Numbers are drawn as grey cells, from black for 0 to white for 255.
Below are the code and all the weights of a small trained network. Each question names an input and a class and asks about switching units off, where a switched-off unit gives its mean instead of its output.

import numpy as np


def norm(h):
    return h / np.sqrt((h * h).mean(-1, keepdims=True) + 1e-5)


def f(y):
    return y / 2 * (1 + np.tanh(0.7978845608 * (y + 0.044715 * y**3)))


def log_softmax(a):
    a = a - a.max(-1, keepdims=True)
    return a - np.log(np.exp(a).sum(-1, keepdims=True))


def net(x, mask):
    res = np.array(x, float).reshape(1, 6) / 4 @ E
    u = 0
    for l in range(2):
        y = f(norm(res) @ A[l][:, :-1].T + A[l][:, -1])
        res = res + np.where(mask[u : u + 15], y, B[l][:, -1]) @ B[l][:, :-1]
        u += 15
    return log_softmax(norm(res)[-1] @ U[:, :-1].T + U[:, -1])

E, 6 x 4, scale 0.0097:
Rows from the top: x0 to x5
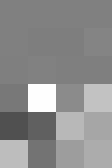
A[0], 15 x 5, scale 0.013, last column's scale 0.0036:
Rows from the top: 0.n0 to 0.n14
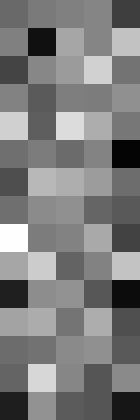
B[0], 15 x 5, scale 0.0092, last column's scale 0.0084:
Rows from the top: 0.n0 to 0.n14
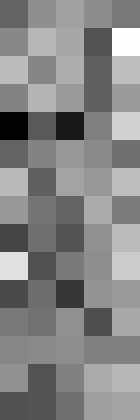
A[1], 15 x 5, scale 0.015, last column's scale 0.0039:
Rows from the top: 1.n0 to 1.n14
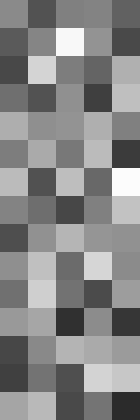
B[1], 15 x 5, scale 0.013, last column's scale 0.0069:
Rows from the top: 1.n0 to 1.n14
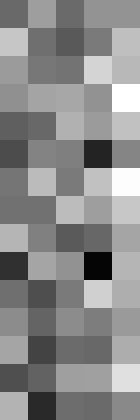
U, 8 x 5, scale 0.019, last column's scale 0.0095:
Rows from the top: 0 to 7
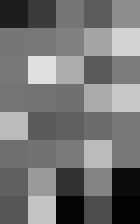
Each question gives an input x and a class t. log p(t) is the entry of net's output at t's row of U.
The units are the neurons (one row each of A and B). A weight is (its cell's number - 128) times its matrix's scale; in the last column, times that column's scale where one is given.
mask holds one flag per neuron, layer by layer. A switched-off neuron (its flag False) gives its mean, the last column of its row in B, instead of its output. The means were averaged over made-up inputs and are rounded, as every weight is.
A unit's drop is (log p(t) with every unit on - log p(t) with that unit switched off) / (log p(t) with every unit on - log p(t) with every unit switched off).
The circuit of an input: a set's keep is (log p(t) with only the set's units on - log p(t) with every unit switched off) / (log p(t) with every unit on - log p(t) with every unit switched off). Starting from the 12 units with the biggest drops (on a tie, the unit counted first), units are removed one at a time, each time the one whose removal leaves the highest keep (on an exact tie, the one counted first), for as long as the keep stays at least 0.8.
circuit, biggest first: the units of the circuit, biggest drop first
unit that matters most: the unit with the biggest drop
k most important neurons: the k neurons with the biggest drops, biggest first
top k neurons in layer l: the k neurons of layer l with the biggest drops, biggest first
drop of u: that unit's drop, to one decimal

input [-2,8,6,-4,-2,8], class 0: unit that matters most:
0.n4
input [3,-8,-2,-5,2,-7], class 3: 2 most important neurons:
(1.n2; 1.n9)
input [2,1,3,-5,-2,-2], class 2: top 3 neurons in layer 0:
(0.n4; 0.n8; 0.n10)
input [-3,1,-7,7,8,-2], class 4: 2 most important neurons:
(1.n1; 1.n12)
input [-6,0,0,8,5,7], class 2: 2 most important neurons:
(1.n9; 0.n2)
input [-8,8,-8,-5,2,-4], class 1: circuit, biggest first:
(0.n4; 1.n3)
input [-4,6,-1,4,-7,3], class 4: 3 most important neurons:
(0.n9; 1.n14; 1.n13)
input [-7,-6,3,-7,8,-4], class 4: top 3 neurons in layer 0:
(0.n4; 0.n9; 0.n1)
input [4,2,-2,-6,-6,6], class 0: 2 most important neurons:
(0.n8; 0.n9)
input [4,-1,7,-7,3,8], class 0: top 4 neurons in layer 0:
(0.n4; 0.n2; 0.n9; 0.n6)
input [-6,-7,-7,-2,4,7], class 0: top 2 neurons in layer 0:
(0.n4; 0.n8)
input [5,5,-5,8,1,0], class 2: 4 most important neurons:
(1.n9; 1.n10; 1.n2; 1.n13)
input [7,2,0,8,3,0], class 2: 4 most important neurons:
(1.n9; 1.n10; 1.n2; 1.n13)
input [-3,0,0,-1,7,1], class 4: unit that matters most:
1.n1
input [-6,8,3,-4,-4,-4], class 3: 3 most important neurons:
(1.n10; 0.n9; 0.n6)
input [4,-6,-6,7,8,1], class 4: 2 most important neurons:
(1.n1; 1.n12)
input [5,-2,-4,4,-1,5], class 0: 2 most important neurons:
(0.n8; 0.n4)
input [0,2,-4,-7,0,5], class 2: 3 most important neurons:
(1.n3; 0.n1; 1.n13)
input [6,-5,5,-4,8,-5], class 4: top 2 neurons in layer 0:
(0.n4; 0.n1)
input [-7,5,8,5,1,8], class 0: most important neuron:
(0.n4)
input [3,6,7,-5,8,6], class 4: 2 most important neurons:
(0.n1; 1.n1)
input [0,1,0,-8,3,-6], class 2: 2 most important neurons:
(0.n4; 1.n3)
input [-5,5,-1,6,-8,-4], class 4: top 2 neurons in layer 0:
(0.n9; 0.n4)
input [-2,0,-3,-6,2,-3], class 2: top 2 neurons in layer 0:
(0.n4; 0.n8)
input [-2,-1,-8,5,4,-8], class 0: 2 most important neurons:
(0.n10; 1.n9)
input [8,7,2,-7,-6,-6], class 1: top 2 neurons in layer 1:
(1.n3; 1.n10)
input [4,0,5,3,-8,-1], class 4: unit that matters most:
1.n14
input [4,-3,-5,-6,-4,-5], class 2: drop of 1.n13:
0.2
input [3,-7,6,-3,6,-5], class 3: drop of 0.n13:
0.2
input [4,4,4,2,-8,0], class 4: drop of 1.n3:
0.1
